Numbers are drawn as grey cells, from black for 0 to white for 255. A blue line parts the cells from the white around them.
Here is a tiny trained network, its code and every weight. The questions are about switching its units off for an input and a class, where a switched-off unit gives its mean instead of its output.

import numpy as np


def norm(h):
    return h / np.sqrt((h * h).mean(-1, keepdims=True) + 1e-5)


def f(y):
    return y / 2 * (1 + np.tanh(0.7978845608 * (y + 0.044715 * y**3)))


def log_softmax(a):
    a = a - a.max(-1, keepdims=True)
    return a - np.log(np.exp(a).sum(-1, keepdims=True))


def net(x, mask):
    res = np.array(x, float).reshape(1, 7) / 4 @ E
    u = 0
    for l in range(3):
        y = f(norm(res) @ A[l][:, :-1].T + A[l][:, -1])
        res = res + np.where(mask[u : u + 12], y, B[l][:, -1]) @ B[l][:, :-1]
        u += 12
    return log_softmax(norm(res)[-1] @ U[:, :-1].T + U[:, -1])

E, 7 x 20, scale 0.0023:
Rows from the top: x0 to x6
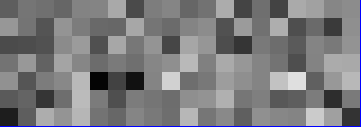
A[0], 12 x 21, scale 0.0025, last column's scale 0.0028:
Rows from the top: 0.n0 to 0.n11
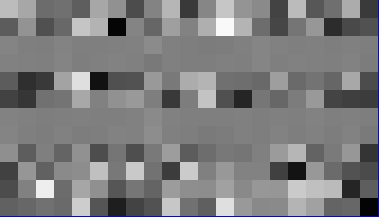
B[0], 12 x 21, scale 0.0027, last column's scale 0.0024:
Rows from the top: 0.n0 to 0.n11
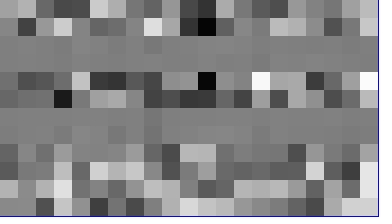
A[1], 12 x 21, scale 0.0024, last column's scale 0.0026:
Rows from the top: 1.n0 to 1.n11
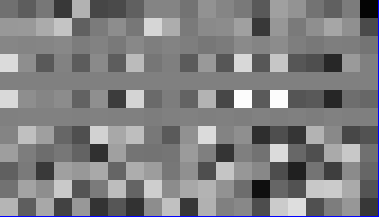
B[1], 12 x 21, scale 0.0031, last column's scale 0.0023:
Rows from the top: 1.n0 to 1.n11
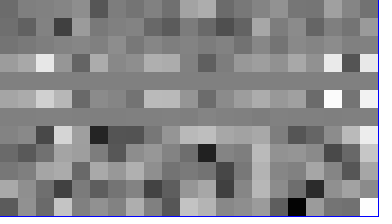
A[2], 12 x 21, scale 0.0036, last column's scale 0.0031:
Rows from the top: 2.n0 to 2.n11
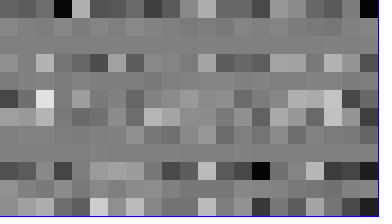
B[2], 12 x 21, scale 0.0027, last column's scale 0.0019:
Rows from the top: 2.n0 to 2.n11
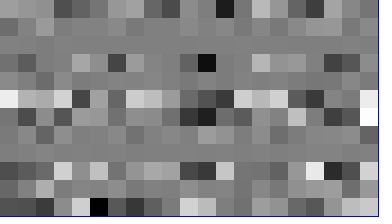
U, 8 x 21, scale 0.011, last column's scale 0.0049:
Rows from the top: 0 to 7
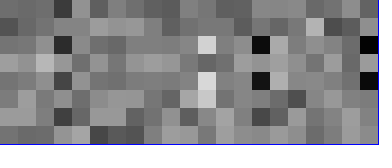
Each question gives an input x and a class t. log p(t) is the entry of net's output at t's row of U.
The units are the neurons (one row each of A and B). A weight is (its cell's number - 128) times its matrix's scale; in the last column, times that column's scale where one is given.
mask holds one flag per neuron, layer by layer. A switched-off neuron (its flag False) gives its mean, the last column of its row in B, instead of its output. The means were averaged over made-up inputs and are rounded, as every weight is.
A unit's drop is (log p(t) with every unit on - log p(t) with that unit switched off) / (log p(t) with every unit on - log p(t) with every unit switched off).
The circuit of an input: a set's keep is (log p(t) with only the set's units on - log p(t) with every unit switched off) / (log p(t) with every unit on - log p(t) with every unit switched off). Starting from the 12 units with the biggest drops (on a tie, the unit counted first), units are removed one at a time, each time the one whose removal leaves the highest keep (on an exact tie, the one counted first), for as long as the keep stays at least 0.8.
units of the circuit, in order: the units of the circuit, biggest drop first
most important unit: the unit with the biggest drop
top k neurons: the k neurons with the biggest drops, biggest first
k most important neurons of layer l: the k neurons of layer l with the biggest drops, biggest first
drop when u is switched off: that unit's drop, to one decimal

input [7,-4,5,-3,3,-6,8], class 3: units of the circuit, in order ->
(2.n5)
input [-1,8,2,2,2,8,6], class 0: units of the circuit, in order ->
(0.n5; 0.n10; 2.n0)
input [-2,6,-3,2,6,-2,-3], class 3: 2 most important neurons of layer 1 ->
(1.n3; 1.n5)
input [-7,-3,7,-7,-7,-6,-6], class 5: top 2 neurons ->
(0.n10; 0.n4)
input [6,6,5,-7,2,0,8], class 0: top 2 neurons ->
(0.n4; 2.n0)
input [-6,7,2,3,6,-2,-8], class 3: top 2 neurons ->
(1.n3; 1.n5)
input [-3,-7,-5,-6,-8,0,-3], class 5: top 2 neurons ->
(2.n11; 1.n7)
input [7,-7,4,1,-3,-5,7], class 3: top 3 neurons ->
(2.n5; 0.n10; 1.n11)
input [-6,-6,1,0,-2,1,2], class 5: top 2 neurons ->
(0.n9; 0.n4)
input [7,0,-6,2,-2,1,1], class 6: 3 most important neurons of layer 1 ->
(1.n5; 1.n3; 1.n8)
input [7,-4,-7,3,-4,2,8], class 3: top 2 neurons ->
(2.n5; 0.n10)
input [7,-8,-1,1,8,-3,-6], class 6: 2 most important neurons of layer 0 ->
(0.n0; 0.n4)
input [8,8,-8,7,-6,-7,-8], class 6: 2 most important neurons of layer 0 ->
(0.n0; 0.n10)
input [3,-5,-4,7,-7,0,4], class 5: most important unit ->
1.n7
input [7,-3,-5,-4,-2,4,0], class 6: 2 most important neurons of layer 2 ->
(2.n6; 2.n3)
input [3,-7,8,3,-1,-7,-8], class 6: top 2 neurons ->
(0.n0; 2.n11)
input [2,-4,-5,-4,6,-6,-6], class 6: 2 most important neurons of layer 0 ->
(0.n0; 0.n1)
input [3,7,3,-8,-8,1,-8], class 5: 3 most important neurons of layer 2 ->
(2.n11; 2.n6; 2.n3)
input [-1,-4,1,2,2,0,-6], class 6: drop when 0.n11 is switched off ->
0.0
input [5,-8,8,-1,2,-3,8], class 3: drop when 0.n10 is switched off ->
0.1
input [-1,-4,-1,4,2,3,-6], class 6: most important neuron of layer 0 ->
(0.n0)
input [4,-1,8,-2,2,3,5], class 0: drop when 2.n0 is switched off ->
0.2
